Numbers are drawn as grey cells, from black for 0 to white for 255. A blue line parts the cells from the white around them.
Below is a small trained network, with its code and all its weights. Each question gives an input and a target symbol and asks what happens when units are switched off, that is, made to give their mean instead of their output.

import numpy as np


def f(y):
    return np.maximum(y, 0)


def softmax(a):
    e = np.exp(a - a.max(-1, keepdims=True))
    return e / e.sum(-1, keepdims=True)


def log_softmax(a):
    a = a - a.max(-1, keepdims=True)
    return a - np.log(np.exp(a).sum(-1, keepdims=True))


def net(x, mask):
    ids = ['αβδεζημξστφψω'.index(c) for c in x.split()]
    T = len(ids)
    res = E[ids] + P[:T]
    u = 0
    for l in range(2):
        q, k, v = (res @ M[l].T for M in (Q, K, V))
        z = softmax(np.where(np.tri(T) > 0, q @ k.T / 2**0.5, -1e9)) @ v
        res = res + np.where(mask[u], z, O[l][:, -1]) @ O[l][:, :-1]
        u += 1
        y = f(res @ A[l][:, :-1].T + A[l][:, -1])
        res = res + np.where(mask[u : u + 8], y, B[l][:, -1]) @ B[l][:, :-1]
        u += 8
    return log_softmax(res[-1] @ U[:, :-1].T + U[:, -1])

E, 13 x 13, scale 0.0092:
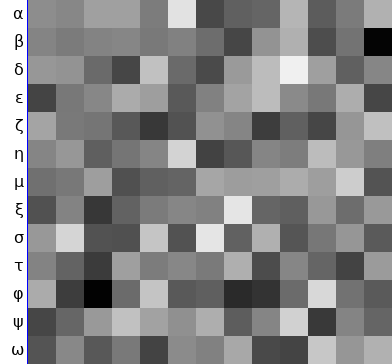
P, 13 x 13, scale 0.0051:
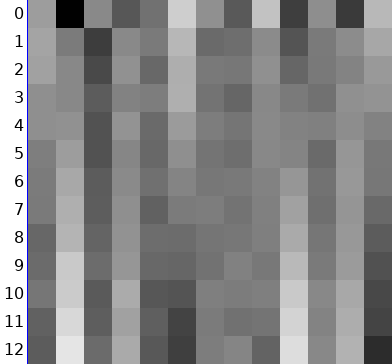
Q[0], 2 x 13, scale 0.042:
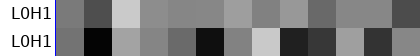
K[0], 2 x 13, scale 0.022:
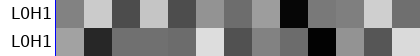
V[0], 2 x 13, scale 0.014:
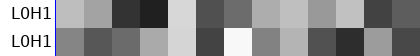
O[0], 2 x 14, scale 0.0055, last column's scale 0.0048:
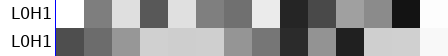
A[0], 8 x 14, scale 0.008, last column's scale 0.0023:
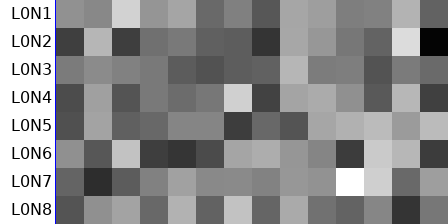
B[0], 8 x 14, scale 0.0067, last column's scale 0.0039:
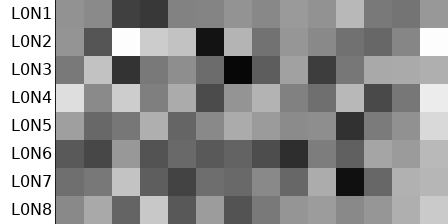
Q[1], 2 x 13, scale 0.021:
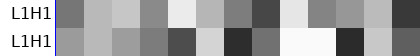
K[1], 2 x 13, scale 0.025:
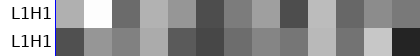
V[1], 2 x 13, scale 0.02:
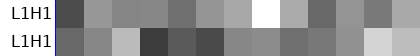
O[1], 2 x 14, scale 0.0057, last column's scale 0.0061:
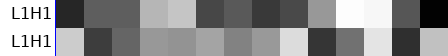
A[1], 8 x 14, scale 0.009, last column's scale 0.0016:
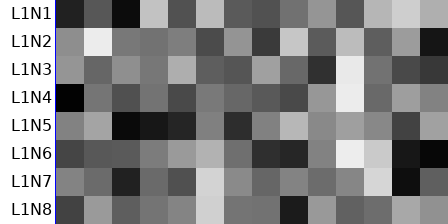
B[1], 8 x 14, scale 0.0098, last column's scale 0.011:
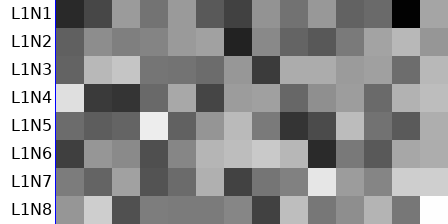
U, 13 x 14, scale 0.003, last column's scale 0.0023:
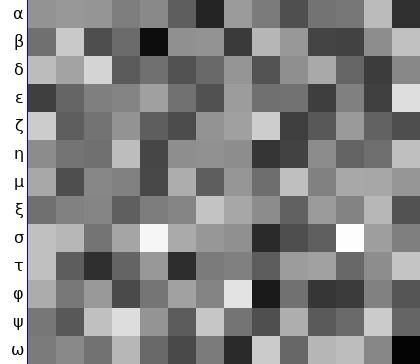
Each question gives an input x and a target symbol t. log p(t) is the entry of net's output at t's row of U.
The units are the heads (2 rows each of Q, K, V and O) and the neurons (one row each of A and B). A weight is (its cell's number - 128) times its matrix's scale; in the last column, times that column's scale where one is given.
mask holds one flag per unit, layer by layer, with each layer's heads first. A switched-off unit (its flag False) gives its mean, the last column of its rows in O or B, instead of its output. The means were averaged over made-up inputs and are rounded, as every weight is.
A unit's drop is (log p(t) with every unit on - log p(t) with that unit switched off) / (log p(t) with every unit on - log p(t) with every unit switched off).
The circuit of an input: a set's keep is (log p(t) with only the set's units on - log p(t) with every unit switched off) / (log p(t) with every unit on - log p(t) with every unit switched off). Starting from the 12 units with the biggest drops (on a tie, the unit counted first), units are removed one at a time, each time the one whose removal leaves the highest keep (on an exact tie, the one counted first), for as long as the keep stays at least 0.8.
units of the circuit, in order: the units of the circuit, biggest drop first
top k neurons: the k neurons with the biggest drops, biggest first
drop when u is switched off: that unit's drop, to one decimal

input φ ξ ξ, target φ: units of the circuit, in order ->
[L1H1, L0H1]
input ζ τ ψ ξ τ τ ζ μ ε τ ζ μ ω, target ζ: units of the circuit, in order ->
[L0H1, L1H1, L0N2, L0N6]
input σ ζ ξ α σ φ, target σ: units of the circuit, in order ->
[L0H1]
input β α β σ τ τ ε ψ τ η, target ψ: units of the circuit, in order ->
[L0H1, L0N2, L1N8]
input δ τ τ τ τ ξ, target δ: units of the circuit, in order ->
[L0H1, L1N3]
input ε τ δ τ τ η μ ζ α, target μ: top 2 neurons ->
[L1N7, L0N6]
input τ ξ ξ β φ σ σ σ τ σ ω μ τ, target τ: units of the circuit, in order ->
[L1H1, L1N4, L0H1, L0N2]
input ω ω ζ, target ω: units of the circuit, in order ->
[L0H1, L1H1, L1N3]
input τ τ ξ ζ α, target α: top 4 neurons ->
[L0N2, L1N2, L0N3, L0N4]
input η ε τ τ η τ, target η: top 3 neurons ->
[L1N5, L0N3, L0N2]
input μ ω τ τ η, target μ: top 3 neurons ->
[L1N7, L0N7, L0N6]
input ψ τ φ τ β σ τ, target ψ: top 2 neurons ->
[L0N2, L0N4]
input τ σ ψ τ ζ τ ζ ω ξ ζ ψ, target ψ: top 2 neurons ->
[L0N2, L0N4]
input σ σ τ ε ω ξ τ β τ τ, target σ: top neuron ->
[L1N8]
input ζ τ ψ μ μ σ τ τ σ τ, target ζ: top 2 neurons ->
[L0N2, L0N6]
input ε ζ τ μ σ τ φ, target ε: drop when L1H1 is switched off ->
0.2
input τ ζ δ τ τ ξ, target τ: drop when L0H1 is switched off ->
0.2
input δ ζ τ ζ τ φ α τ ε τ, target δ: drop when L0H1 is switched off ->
1.0
